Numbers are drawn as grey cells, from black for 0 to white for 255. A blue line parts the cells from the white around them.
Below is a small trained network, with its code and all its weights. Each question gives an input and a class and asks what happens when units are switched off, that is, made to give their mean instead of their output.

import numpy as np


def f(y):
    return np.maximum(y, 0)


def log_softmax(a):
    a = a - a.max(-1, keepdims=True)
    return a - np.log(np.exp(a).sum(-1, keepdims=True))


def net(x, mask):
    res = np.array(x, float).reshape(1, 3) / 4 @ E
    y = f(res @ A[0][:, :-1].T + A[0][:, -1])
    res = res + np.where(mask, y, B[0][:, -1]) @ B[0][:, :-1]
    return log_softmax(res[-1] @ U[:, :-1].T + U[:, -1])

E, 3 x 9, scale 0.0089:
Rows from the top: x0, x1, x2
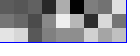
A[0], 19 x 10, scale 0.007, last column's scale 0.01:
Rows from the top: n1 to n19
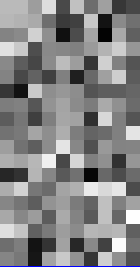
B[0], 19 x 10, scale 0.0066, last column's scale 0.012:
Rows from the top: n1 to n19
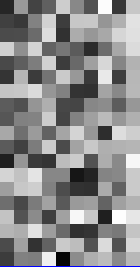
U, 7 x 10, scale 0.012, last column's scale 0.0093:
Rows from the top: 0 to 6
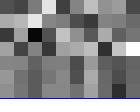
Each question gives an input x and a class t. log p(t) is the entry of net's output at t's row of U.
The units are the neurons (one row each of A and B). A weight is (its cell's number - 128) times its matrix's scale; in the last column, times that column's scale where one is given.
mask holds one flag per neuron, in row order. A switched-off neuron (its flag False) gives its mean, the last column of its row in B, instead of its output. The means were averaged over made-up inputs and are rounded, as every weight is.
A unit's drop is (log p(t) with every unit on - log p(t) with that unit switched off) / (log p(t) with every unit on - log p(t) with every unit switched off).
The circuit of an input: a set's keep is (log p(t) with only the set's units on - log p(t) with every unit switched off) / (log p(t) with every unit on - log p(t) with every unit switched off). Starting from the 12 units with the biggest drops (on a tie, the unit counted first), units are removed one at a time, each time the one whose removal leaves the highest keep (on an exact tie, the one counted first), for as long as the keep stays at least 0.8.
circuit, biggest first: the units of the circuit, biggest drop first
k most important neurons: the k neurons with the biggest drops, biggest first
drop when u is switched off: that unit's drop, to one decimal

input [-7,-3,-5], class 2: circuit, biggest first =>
n12
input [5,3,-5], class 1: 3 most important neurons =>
n13; n12; n7
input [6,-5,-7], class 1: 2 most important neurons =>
n13; n7
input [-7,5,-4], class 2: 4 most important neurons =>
n12; n1; n2; n3
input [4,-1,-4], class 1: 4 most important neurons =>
n12; n13; n1; n7
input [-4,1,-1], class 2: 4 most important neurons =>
n12; n1; n4; n2
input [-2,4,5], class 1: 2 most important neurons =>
n2; n4
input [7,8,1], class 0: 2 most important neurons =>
n19; n11
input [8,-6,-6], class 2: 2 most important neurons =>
n18; n6
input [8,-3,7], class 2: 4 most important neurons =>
n18; n6; n13; n7
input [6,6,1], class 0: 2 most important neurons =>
n19; n12
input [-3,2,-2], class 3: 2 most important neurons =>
n18; n6
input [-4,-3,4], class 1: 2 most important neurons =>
n18; n4
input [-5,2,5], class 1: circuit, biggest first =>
n4
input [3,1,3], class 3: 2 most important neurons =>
n13; n1
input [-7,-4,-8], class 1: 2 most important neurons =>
n13; n7
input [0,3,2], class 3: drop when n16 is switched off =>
0.2
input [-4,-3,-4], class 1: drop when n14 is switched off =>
-0.2
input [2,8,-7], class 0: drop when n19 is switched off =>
0.1
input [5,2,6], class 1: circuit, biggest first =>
n14
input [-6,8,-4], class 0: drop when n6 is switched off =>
0.0
